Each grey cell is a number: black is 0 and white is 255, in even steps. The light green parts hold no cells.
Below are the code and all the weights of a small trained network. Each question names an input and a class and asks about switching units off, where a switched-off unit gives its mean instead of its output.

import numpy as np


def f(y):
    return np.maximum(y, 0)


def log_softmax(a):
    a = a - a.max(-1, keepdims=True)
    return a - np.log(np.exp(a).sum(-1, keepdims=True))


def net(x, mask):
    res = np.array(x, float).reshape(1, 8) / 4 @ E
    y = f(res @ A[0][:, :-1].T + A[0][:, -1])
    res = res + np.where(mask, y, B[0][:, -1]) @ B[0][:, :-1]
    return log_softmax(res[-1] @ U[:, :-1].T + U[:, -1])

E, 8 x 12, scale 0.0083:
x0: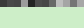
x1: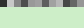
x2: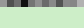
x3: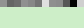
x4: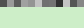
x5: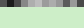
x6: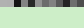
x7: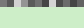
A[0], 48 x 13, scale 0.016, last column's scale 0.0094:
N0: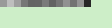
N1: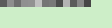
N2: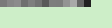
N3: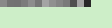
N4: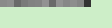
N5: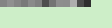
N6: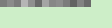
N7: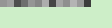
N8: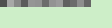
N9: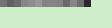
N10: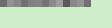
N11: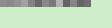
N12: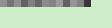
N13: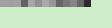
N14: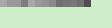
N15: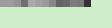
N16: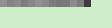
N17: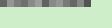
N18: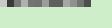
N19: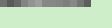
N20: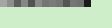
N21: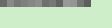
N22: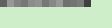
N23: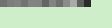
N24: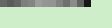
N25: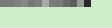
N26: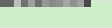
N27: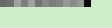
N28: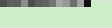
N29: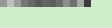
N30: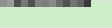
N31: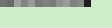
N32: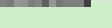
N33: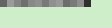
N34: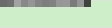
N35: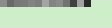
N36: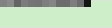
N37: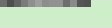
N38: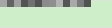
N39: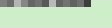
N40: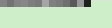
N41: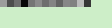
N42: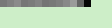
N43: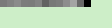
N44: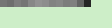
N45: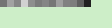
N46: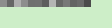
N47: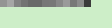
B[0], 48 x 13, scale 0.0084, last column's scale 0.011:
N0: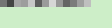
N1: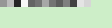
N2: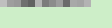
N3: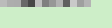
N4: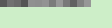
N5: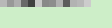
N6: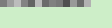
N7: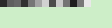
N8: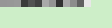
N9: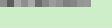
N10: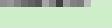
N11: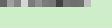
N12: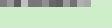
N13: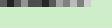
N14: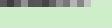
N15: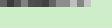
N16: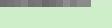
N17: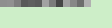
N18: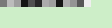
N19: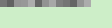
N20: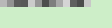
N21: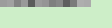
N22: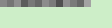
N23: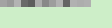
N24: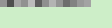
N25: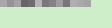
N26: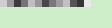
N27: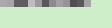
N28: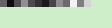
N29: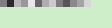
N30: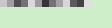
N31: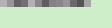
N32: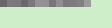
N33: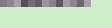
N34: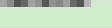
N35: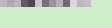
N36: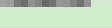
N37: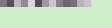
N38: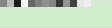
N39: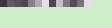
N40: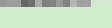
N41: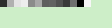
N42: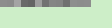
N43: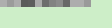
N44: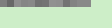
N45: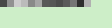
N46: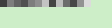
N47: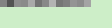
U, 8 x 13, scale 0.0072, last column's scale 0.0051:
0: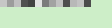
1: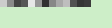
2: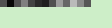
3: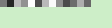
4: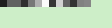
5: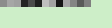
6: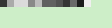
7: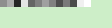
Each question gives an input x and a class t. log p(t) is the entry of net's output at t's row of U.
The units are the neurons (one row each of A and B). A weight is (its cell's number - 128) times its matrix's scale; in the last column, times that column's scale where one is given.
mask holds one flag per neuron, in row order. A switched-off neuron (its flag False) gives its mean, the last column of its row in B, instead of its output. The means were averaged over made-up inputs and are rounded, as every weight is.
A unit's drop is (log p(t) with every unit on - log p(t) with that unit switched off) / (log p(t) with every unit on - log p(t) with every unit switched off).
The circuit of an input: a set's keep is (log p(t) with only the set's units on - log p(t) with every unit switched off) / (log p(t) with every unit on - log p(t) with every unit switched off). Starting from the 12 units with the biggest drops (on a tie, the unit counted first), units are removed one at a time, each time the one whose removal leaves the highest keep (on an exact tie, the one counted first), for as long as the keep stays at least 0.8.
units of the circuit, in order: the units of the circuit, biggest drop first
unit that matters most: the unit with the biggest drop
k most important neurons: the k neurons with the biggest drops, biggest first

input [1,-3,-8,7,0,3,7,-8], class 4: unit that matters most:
N7
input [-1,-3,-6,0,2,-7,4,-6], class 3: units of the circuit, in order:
(N29, N0)
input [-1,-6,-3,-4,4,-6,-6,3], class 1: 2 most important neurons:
(N26, N27)
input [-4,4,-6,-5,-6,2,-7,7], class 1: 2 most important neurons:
(N26, N7)
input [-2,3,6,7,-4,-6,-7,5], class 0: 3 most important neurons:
(N35, N3, N30)
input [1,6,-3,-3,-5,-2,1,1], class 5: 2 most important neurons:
(N8, N1)
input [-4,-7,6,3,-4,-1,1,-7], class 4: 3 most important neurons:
(N7, N8, N4)
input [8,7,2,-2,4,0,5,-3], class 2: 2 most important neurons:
(N28, N18)
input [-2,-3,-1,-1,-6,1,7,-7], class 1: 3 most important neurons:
(N30, N20, N39)
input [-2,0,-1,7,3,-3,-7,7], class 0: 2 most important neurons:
(N35, N3)
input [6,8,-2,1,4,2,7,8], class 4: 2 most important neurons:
(N39, N46)
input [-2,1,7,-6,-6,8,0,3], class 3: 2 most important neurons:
(N37, N24)
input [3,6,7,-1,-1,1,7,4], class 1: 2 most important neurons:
(N30, N20)
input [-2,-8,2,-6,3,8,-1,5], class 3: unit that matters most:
N37
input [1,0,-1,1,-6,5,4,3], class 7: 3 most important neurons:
(N38, N29, N0)
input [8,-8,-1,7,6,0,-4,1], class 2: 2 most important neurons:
(N28, N8)
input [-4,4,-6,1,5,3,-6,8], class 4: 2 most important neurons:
(N39, N46)
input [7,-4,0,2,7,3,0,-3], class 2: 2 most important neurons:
(N28, N38)
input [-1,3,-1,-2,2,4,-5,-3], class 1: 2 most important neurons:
(N26, N29)
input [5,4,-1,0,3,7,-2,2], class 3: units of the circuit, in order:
(N37)
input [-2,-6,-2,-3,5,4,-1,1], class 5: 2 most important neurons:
(N18, N38)
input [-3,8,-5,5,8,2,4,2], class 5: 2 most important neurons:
(N8, N38)
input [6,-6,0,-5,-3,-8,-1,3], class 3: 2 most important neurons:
(N29, N0)
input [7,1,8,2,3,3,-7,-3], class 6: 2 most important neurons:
(N41, N30)
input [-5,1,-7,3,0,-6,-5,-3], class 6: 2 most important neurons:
(N45, N6)
